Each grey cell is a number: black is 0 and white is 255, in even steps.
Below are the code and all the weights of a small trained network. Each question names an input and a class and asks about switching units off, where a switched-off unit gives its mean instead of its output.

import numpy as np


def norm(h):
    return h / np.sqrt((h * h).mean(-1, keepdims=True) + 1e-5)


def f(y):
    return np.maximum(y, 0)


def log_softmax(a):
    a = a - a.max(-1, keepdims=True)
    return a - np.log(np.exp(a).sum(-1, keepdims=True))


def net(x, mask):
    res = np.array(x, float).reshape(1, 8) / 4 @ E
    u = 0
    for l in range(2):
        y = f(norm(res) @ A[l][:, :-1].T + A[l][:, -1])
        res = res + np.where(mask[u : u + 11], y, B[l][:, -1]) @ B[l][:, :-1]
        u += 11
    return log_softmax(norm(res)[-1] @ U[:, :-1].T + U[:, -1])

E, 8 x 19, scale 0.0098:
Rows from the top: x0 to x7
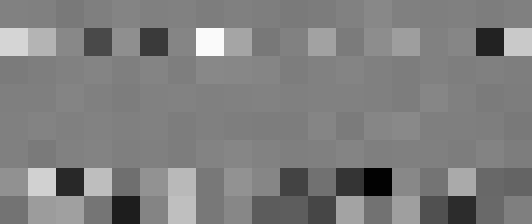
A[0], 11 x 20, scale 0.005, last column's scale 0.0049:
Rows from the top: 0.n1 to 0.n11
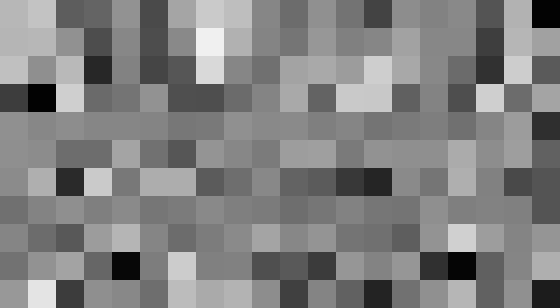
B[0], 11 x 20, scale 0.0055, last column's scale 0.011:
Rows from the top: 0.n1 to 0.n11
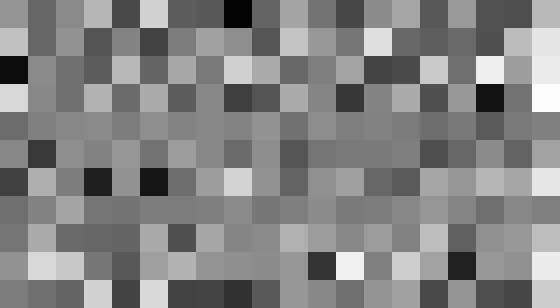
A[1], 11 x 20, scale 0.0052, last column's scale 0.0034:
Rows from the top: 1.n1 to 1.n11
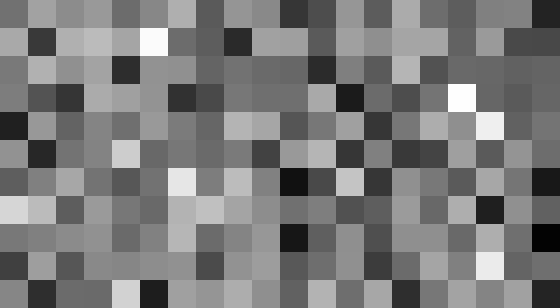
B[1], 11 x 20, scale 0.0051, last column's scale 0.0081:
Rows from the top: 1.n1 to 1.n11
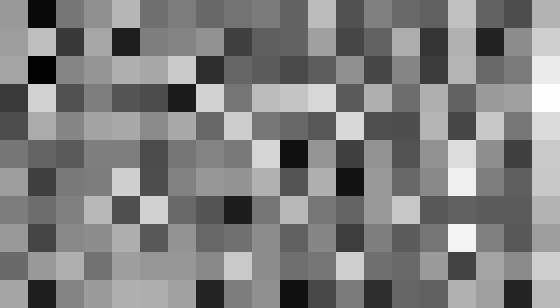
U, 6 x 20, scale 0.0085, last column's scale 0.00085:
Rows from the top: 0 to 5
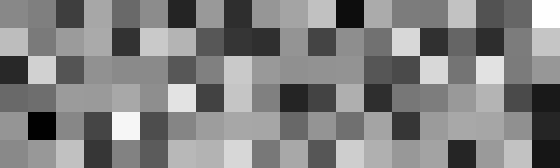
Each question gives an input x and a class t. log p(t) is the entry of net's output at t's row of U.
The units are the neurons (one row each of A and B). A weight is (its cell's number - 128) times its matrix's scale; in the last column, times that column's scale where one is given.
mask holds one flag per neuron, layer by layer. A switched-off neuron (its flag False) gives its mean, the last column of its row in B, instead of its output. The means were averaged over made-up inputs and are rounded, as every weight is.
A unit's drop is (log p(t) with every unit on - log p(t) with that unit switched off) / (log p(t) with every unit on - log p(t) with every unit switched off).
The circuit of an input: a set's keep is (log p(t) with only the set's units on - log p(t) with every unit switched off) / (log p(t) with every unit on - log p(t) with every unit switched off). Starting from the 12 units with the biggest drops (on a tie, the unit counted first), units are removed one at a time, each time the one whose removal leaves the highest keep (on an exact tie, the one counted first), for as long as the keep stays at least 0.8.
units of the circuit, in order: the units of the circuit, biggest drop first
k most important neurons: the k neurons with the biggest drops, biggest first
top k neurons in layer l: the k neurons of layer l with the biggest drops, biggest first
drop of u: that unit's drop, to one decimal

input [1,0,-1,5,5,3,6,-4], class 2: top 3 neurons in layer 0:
[0.n7 0.n4 0.n2]
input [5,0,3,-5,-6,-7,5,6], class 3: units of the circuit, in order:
[0.n4]
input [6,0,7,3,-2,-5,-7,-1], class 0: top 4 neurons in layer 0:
[0.n4 0.n7 0.n10 0.n2]
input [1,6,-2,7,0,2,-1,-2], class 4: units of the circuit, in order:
[0.n3 0.n10]
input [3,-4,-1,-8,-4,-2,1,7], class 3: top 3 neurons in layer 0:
[0.n2 0.n11 0.n1]
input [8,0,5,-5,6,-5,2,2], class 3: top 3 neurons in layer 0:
[0.n4 0.n7 0.n2]
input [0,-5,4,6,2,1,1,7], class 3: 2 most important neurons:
[0.n2 0.n11]
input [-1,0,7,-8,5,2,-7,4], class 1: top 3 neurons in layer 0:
[0.n4 0.n7 0.n2]
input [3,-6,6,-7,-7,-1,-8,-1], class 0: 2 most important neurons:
[0.n10 0.n4]
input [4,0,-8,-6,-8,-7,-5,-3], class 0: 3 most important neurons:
[0.n4 0.n7 0.n2]
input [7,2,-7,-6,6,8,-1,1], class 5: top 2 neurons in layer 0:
[0.n2 0.n10]
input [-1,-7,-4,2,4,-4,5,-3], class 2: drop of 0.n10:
0.1
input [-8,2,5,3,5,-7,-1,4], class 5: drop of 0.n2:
0.1
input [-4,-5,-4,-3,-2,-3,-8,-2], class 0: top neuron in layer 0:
[0.n10]
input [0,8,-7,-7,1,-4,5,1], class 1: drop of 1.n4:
0.2
